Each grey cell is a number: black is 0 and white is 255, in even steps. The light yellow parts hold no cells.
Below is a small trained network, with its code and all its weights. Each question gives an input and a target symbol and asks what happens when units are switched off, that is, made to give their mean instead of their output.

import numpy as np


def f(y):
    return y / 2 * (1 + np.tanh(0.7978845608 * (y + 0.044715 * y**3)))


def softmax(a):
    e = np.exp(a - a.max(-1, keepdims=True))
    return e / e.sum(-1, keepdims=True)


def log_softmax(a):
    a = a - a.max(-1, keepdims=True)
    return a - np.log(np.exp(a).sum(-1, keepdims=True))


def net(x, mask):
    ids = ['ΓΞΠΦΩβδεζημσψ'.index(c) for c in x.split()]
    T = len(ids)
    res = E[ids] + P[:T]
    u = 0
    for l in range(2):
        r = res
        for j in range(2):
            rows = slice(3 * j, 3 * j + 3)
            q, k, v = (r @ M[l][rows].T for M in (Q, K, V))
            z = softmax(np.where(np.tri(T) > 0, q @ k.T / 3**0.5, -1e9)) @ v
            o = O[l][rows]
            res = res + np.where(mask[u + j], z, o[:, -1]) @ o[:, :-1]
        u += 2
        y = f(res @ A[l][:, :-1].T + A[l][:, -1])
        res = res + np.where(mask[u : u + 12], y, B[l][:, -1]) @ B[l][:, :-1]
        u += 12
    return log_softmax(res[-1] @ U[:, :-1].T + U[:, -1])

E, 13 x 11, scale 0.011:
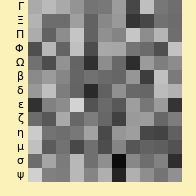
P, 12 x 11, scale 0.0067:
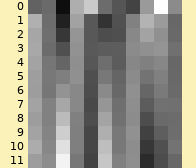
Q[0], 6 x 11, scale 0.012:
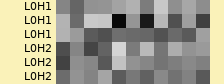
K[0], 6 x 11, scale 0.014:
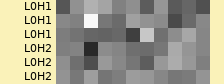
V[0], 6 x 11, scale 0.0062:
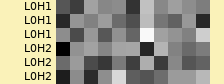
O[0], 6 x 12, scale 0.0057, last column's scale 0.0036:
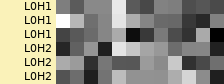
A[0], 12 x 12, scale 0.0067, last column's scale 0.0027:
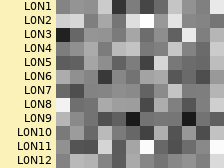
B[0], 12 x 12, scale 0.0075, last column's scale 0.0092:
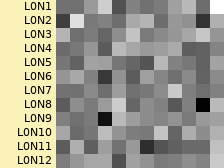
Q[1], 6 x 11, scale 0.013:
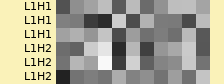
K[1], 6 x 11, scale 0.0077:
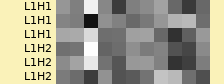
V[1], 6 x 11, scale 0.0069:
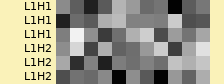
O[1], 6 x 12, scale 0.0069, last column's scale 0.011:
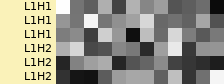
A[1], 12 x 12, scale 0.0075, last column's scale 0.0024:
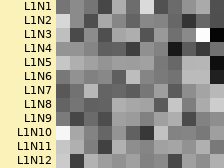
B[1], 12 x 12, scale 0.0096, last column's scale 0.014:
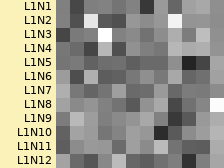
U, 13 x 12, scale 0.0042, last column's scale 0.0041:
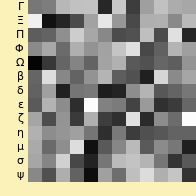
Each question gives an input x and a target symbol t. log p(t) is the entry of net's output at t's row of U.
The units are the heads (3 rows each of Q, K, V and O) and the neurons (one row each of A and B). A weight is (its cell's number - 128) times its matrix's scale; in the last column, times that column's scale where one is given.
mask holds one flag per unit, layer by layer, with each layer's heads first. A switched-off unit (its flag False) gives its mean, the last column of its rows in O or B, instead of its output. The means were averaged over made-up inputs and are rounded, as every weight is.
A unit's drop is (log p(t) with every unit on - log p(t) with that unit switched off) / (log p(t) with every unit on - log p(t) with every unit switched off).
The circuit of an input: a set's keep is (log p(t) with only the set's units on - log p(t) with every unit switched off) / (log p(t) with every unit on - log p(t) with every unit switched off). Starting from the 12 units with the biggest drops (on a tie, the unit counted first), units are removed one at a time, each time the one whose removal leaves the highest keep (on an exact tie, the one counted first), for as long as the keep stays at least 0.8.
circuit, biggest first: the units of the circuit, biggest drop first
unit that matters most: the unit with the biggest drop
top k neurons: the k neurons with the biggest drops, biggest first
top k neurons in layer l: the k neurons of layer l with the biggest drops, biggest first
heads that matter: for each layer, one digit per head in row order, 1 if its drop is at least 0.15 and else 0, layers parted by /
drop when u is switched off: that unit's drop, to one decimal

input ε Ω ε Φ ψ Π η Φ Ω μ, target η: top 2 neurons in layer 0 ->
[L0N9, L0N4]
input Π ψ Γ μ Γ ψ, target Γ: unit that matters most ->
L1H1
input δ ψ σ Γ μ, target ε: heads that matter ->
00 / 01
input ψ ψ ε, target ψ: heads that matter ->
10 / 00
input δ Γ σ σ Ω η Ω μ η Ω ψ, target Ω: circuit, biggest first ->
[L1H2, L0N8, L0N10]
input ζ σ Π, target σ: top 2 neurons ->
[L0N2, L1N6]
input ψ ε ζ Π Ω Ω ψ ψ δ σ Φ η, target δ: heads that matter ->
11 / 11
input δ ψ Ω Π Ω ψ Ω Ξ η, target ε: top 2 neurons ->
[L0N9, L0N1]
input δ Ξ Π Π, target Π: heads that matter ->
11 / 11
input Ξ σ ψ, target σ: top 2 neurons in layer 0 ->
[L0N2, L0N8]
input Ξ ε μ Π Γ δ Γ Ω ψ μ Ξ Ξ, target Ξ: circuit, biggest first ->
[L1H2, L1H1, L0N11]
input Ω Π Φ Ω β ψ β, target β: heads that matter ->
00 / 11
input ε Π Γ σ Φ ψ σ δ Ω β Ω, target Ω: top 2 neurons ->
[L0N10, L0N8]
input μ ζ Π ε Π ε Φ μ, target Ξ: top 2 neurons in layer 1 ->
[L1N4, L1N8]
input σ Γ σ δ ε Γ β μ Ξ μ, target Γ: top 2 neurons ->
[L0N9, L0N3]
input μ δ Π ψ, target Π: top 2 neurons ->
[L1N3, L0N8]
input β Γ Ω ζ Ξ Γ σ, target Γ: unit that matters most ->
L1H1
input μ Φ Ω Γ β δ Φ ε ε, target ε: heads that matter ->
11 / 01
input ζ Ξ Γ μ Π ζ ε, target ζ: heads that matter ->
00 / 11
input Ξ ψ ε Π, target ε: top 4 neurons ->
[L1N5, L0N8, L0N2, L1N12]
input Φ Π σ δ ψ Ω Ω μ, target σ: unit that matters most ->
L0H2
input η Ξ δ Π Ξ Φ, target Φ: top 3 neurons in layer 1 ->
[L1N8, L1N9, L1N11]
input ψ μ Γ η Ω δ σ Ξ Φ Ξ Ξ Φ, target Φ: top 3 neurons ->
[L1N8, L1N9, L0N11]
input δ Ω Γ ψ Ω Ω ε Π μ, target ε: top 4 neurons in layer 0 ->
[L0N9, L0N1, L0N8, L0N6]
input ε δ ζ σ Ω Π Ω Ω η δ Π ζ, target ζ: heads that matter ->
00 / 01
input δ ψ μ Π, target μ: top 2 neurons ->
[L0N9, L0N1]
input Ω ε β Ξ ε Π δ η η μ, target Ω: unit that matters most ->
L0N9
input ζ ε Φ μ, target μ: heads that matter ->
01 / 01
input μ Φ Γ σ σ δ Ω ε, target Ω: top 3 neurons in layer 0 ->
[L0N10, L0N8, L0N2]
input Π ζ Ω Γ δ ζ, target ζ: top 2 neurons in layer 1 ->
[L1N7, L1N10]
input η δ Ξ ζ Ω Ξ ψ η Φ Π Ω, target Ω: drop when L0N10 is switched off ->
0.2
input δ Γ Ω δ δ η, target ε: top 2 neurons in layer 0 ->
[L0N9, L0N8]
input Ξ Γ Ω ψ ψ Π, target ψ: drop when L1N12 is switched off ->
0.1
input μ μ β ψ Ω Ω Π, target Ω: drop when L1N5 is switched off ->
0.0
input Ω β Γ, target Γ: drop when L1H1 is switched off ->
0.6
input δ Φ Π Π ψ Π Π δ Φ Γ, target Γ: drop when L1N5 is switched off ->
0.1
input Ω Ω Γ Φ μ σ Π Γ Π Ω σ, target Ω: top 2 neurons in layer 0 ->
[L0N10, L0N8]
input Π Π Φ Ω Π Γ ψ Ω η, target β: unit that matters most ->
L1N10
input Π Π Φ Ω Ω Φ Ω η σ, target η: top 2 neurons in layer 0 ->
[L0N1, L0N10]
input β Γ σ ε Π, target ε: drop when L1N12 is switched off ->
0.2
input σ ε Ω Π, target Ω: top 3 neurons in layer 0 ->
[L0N10, L0N8, L0N2]
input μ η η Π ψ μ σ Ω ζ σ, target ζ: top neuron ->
[L0N10]
